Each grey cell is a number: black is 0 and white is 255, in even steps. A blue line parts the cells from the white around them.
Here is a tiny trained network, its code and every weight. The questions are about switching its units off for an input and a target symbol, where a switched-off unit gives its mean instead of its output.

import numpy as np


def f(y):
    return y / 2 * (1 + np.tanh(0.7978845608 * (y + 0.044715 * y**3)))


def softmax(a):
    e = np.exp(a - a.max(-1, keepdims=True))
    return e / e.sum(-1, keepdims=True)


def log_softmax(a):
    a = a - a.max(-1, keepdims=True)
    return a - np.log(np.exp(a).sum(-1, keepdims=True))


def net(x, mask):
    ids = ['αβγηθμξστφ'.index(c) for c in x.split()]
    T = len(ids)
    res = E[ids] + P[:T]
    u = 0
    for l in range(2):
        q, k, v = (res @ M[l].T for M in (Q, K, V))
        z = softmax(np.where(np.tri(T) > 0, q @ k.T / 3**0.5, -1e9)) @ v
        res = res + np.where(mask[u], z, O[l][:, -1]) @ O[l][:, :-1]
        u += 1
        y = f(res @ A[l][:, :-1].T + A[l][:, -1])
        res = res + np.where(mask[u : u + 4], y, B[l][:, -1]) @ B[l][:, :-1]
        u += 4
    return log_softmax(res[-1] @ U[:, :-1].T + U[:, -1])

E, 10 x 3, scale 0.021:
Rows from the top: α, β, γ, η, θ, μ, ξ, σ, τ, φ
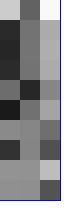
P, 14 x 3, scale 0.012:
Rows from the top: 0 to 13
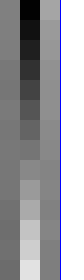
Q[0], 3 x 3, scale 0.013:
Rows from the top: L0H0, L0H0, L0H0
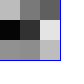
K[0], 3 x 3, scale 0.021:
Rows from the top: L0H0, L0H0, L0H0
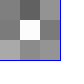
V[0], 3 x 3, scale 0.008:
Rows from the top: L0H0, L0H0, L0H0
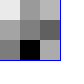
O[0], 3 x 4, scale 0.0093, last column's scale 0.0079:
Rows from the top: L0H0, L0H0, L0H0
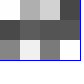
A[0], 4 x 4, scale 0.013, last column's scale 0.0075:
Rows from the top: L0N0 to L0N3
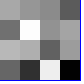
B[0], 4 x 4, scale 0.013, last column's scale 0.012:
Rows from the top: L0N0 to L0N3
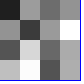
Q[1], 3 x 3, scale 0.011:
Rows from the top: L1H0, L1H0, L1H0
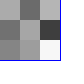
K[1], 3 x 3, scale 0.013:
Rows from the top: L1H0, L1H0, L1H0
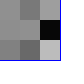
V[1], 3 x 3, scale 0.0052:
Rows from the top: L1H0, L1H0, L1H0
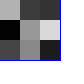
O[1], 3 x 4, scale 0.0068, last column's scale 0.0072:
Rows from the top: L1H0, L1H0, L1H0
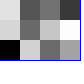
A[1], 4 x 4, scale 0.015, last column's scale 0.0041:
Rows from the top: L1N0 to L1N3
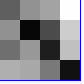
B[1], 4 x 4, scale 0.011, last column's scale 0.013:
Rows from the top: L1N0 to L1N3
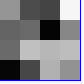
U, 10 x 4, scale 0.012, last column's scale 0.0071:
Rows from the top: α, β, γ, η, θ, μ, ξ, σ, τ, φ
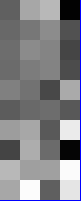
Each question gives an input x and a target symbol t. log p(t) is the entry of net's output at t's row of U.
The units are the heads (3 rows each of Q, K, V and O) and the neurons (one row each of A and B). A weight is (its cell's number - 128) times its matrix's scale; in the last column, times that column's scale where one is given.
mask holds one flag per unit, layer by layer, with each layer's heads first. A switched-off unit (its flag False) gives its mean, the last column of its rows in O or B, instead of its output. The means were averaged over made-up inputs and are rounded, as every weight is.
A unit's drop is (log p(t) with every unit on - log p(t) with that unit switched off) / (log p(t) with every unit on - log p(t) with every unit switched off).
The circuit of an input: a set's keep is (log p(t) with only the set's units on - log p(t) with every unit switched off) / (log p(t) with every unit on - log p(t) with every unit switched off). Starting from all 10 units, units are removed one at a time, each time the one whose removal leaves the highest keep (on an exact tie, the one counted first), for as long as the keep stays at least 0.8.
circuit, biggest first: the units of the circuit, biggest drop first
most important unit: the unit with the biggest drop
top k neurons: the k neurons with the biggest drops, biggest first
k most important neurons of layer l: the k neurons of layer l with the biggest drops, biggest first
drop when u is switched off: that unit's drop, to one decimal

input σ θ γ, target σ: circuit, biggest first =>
L0H0; L0N1
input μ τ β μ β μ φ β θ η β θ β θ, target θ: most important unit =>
L0N3
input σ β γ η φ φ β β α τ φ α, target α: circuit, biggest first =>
L1N3; L0H0; L0N3
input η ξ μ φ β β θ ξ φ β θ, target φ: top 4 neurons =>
L0N1; L0N3; L1N0; L1N3
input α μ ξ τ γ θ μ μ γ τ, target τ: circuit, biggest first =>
L1H0; L0H0
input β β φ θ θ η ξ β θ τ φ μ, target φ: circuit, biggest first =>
L0H0; L0N3; L0N1
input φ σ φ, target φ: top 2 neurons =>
L0N1; L1N2
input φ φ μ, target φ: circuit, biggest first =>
L0N3; L0N1
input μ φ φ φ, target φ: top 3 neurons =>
L1N2; L1N3; L1N0
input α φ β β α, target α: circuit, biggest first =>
L1N3; L0N3
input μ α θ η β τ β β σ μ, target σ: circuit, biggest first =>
L0H0; L0N1; L1H0
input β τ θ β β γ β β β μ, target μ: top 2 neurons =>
L0N3; L1N2
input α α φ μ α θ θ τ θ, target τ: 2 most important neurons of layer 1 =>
L1N0; L1N1
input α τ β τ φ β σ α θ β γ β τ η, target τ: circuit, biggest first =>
L0H0; L1H0
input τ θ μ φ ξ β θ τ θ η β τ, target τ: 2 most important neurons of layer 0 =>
L0N1; L0N3
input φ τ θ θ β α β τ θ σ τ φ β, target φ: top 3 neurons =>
L0N3; L0N1; L1N2
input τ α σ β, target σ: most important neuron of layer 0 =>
L0N1
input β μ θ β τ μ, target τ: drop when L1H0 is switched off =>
0.1
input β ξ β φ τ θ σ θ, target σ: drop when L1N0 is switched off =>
0.1
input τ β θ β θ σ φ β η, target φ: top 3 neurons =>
L0N3; L0N1; L1N3
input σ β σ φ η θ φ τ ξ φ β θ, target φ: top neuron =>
L0N1
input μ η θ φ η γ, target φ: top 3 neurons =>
L0N3; L0N1; L1N3
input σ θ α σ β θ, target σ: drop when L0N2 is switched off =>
-0.1
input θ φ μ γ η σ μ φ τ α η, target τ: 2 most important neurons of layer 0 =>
L0N2; L0N0
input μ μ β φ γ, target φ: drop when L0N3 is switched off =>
1.0
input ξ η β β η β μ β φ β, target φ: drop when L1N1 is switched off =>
0.0
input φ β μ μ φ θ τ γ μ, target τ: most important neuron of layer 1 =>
L1N3
